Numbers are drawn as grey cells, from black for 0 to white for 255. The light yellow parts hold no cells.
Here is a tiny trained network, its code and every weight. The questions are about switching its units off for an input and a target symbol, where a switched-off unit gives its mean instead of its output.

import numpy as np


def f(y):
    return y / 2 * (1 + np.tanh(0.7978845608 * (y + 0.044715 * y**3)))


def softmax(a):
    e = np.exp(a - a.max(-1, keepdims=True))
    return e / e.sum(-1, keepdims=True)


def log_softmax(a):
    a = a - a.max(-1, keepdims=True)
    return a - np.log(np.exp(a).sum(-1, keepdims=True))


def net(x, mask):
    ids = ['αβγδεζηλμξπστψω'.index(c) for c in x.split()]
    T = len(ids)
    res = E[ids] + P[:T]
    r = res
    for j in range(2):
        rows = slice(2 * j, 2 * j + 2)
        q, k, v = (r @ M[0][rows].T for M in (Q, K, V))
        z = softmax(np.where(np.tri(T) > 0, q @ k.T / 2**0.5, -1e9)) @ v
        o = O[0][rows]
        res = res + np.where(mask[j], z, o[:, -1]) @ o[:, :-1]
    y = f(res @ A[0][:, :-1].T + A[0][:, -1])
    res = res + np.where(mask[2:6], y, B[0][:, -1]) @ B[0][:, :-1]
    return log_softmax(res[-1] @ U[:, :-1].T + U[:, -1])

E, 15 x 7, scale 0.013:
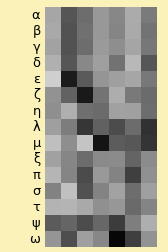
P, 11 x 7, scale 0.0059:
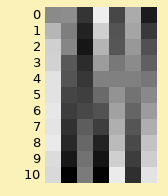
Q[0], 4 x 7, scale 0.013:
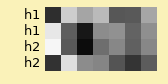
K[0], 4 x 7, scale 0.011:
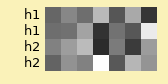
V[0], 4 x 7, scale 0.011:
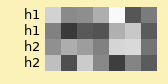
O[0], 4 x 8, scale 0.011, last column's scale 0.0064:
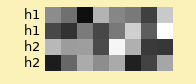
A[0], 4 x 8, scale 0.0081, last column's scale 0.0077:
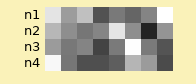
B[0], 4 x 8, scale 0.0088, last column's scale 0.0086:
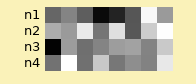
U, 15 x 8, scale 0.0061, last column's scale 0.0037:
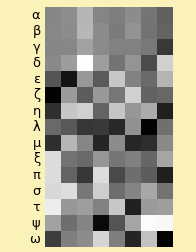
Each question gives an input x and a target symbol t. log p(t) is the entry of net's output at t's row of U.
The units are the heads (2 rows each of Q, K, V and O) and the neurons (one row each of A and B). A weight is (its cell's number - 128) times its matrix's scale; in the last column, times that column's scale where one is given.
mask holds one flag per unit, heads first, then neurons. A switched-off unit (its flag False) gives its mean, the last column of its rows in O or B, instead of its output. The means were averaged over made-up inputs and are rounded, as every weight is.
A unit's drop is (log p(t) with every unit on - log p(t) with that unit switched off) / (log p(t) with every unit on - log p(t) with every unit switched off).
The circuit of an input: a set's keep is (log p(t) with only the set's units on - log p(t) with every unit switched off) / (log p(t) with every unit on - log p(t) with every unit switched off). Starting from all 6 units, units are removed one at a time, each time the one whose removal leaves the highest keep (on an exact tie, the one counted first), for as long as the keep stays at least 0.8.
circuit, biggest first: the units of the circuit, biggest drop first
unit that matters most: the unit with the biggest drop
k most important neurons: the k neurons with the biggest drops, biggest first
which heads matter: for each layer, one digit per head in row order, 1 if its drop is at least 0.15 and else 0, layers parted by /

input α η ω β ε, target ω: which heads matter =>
11
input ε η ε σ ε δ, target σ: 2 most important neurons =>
[n4; n2]
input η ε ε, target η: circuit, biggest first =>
[h2; n2; n3]
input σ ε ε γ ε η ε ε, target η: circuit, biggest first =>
[h2; n2; n3; n4]
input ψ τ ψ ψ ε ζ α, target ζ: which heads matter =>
01
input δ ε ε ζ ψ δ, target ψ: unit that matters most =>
h1
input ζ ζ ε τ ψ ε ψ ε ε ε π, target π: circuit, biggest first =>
[h1; h2; n2]
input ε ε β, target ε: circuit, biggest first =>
[h2; n4; h1]
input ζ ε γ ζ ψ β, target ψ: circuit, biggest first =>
[h1; n1]
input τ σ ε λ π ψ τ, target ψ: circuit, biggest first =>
[n1; h1; n4]
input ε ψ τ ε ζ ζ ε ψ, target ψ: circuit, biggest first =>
[h1; h2]
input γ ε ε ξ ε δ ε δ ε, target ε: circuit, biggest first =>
[h2; h1; n2]
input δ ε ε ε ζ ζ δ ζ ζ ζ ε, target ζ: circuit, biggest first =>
[h2; n3; h1]
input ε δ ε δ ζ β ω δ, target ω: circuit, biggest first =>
[h2]
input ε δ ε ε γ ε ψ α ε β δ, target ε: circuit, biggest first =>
[h2; n4]
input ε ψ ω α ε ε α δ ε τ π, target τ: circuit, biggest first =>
[h1; h2; n2]
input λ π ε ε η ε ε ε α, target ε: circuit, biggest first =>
[h2; h1; n4]
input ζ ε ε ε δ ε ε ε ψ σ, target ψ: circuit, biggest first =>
[n1; h2]
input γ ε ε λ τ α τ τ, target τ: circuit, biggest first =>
[h1; h2; n2]
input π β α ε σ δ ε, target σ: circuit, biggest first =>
[h2; n4]
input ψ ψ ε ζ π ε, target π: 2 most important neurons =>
[n2; n3]
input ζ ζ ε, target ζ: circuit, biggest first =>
[n3; h2; h1]
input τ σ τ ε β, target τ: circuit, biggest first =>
[h2; h1; n2]
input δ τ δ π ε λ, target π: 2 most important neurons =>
[n3; n1]
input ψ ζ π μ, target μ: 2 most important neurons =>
[n1; n2]
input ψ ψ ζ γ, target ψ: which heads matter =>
10
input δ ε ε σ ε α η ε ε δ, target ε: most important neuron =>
[n2]
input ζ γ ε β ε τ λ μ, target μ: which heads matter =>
01
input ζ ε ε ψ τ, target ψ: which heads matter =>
10
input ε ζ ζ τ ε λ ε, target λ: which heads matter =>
11
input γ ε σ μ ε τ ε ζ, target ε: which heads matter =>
01
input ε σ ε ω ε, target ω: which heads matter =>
11
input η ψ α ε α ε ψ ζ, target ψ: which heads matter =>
10
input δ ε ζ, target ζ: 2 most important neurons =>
[n3; n4]
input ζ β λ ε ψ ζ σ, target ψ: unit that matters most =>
n1
